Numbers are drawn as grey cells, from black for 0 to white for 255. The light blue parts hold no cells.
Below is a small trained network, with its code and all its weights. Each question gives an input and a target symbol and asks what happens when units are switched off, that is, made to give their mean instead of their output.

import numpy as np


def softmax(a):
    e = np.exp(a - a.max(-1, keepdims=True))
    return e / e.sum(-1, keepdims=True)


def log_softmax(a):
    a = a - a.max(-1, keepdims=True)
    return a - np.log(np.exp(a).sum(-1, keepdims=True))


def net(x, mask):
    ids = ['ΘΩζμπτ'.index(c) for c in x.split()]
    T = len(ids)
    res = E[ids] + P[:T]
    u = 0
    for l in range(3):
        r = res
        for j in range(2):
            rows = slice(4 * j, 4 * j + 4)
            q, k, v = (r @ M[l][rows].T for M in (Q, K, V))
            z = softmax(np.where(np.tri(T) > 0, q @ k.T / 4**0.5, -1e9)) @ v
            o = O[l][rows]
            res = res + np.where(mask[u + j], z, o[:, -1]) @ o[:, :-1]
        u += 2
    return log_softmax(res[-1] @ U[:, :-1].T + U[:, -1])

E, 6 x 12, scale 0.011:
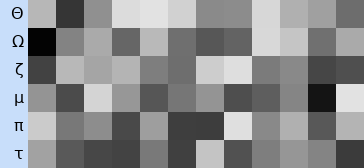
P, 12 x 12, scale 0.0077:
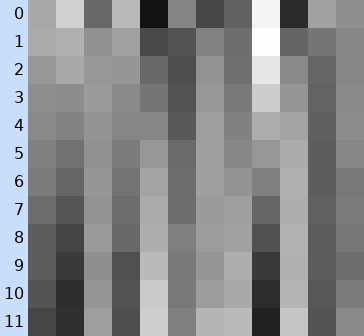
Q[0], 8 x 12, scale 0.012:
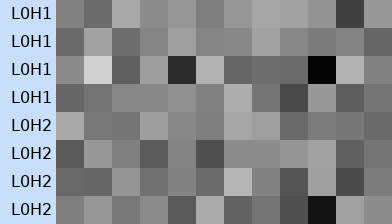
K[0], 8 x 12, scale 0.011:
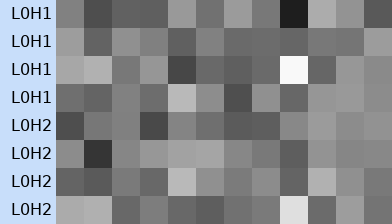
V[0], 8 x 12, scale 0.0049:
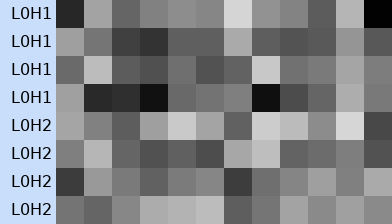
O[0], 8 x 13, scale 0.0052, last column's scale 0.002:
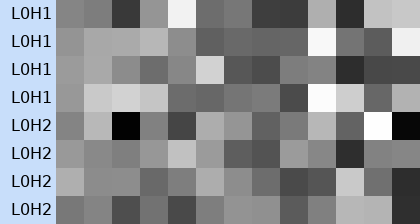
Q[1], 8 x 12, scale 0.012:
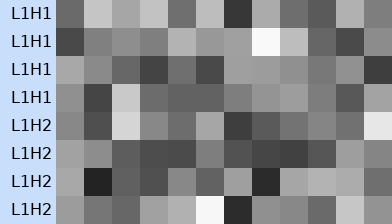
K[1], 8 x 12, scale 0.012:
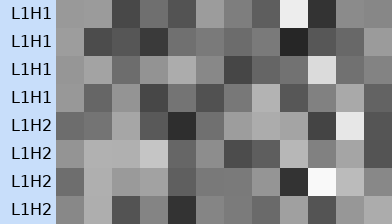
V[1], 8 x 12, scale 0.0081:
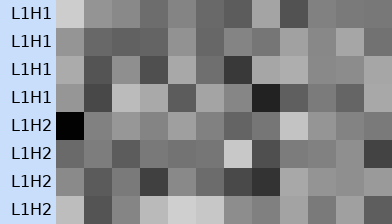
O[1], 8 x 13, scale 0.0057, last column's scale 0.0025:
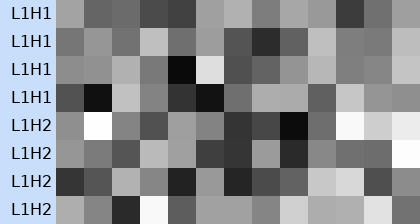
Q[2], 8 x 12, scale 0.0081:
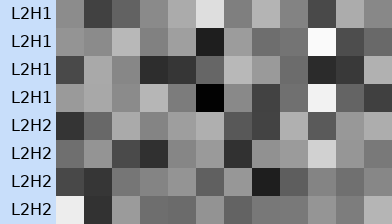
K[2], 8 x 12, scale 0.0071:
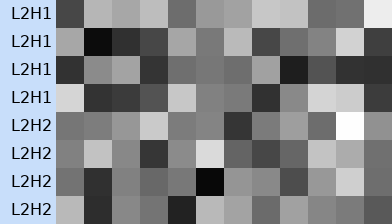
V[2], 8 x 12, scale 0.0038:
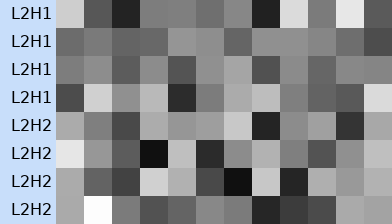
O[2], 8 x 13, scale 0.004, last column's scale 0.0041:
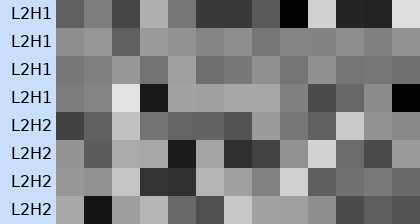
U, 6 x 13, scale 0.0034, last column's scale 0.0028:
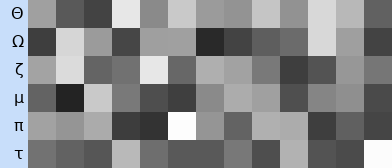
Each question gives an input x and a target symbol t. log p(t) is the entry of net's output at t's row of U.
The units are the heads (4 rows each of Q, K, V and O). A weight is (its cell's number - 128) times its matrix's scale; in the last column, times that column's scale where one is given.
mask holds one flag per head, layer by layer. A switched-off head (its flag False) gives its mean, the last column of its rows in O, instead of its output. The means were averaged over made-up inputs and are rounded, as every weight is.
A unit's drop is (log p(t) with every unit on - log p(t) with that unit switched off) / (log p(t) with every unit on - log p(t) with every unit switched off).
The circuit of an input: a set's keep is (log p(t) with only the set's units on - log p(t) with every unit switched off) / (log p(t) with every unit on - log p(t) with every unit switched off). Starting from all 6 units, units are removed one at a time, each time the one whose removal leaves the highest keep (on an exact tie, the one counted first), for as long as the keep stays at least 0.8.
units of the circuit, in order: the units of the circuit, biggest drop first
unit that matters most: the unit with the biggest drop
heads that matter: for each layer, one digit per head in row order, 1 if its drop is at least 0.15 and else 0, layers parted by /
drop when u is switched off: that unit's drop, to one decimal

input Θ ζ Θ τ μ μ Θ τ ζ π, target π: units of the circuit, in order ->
L1H1
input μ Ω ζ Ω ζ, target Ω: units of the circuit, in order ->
L1H2; L0H2
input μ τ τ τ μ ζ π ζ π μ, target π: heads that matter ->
10 / 10 / 10
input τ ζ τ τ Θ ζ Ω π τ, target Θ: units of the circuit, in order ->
L0H1; L1H2
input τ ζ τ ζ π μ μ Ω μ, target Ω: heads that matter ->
01 / 01 / 00
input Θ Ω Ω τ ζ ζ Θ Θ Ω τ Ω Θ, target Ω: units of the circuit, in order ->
L0H2; L1H2
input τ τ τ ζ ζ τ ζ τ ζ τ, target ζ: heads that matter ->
00 / 11 / 00
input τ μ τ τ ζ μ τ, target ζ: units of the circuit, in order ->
L1H2; L0H1
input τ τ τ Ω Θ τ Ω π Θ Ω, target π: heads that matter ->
10 / 11 / 01
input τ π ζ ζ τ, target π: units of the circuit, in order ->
L0H1; L1H1
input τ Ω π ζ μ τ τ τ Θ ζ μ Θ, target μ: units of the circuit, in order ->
L1H1; L0H1
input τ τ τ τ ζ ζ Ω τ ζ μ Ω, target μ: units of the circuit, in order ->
L0H1; L1H1
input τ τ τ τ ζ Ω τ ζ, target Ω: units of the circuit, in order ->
L1H2; L0H1
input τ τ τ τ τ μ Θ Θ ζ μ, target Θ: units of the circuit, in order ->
L1H2; L0H2
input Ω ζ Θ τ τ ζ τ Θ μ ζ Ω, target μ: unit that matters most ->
L1H1
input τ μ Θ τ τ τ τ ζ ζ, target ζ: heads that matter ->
10 / 01 / 00
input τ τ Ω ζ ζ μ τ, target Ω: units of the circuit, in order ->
L0H1; L1H2
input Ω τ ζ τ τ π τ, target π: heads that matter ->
00 / 11 / 00
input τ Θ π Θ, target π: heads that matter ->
11 / 11 / 00
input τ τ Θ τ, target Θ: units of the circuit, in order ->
L1H2
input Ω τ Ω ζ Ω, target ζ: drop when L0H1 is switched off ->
0.3
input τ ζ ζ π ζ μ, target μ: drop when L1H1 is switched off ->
0.4
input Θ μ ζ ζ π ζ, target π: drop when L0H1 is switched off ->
0.2
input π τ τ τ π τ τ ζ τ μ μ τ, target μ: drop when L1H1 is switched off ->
0.5
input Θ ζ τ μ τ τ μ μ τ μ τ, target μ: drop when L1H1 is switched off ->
0.7
